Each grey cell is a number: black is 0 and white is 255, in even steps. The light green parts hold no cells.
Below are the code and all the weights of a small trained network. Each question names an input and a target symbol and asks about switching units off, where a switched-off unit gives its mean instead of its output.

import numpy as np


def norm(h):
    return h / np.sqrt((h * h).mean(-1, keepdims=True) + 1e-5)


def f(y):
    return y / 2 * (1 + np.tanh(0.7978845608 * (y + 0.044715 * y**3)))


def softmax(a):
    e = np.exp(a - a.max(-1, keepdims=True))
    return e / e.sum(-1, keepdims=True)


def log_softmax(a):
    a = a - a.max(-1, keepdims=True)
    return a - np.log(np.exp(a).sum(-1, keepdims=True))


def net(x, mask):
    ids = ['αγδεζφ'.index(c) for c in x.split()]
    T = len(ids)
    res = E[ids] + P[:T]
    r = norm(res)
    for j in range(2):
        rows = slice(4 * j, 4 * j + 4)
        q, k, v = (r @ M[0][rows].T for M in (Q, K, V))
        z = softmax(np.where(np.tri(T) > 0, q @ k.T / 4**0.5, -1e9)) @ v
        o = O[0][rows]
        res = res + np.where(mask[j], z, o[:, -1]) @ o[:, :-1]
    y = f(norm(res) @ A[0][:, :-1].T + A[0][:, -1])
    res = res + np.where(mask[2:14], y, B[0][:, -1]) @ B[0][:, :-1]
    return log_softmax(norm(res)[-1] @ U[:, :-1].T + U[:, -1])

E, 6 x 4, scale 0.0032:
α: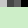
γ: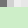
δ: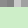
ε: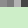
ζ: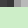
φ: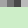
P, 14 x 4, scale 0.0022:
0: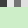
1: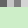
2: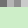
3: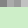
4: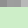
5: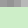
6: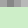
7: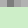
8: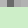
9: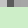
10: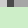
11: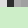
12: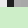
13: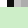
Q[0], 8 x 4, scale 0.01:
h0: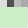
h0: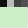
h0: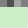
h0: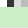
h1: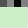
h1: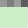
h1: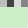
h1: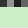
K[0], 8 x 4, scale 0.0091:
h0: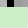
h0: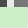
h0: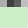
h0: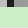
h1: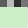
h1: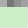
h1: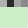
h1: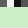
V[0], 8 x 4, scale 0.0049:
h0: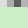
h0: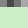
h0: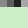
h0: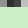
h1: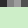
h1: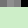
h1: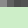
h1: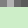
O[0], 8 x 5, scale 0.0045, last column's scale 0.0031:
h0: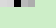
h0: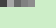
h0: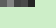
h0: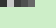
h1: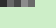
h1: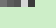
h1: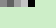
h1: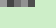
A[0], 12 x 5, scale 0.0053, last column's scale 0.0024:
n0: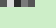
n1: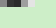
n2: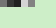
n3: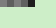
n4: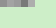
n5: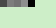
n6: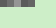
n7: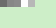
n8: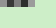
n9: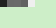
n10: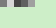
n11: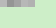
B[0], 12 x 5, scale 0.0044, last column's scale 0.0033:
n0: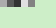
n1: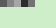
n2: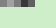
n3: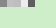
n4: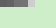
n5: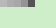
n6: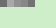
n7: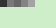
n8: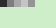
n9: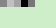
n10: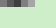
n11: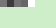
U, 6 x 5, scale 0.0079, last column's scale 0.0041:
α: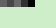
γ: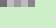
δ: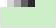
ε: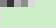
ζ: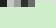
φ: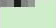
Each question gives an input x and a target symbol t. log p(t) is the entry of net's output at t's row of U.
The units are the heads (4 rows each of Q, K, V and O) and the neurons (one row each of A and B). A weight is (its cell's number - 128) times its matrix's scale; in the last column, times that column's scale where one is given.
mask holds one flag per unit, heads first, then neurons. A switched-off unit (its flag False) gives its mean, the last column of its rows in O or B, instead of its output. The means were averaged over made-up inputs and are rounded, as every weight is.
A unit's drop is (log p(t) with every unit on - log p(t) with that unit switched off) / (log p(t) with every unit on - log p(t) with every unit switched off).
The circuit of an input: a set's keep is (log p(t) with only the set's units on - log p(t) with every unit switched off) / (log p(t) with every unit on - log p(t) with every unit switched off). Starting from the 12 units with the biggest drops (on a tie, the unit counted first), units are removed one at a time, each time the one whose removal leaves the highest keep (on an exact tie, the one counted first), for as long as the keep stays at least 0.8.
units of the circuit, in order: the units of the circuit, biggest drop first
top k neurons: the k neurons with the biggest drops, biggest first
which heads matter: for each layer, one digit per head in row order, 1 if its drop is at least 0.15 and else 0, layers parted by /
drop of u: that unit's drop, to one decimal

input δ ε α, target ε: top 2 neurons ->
(n8, n9)
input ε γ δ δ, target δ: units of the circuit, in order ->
(h1, h0)
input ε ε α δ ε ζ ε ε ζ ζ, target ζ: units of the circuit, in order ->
(h0, n9)
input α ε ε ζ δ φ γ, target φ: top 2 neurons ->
(n0, n10)
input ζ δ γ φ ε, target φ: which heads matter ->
10
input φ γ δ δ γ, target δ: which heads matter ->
11
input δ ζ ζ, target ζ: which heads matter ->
00
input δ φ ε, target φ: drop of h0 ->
0.1
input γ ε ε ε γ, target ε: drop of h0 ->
0.7
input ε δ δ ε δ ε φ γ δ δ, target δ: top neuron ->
(n7)
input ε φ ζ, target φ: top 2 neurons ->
(n0, n10)
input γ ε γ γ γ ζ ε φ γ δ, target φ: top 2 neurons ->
(n10, n0)
